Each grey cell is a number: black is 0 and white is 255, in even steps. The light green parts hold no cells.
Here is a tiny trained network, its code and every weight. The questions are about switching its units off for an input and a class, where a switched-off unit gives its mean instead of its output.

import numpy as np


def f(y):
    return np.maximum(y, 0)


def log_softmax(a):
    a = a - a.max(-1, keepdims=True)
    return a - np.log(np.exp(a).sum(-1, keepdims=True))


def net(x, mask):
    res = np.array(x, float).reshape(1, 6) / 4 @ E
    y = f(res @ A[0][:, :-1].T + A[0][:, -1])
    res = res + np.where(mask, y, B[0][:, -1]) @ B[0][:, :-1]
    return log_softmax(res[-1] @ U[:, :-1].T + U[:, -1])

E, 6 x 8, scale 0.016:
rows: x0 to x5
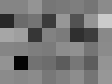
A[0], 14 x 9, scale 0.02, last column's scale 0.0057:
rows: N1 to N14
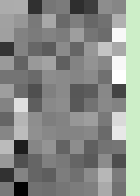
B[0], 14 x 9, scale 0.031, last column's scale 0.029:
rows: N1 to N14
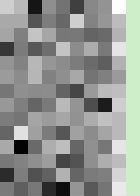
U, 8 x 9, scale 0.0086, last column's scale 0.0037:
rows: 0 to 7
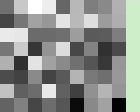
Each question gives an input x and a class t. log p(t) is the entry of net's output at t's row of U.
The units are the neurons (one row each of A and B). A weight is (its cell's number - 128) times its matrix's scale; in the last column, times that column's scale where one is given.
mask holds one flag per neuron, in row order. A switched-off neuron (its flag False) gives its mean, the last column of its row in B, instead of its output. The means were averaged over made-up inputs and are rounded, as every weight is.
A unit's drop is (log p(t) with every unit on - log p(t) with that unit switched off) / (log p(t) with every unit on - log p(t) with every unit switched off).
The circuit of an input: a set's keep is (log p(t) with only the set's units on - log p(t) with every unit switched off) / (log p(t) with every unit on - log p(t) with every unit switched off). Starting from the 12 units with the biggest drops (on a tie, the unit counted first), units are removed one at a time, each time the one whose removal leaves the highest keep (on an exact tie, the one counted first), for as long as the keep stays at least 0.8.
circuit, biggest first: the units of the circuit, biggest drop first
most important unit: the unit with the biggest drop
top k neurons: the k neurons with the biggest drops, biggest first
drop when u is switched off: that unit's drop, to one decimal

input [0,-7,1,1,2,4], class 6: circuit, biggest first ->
(N11)
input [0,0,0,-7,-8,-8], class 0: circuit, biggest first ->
(N1 N10)
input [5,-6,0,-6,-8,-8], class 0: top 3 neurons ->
(N1 N9 N10)
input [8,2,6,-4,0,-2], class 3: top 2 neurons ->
(N14 N8)
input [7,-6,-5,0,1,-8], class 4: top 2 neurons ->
(N1 N11)
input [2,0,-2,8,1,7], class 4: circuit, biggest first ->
(N1 N4)
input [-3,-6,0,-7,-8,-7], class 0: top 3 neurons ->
(N1 N9 N10)
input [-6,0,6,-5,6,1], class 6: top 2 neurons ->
(N11 N13)
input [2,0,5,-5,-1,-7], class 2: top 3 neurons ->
(N4 N13 N11)
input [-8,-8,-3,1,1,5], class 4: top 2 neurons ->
(N11 N1)
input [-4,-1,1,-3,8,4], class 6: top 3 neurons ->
(N11 N12 N8)
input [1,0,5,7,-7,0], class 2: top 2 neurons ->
(N13 N4)
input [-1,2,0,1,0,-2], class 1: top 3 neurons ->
(N1 N14 N8)
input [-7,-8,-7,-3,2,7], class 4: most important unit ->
N11
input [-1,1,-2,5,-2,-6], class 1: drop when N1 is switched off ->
0.3
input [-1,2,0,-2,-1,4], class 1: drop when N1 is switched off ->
1.0
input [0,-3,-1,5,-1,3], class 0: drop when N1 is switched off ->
0.4
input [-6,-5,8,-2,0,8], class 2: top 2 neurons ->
(N8 N2)
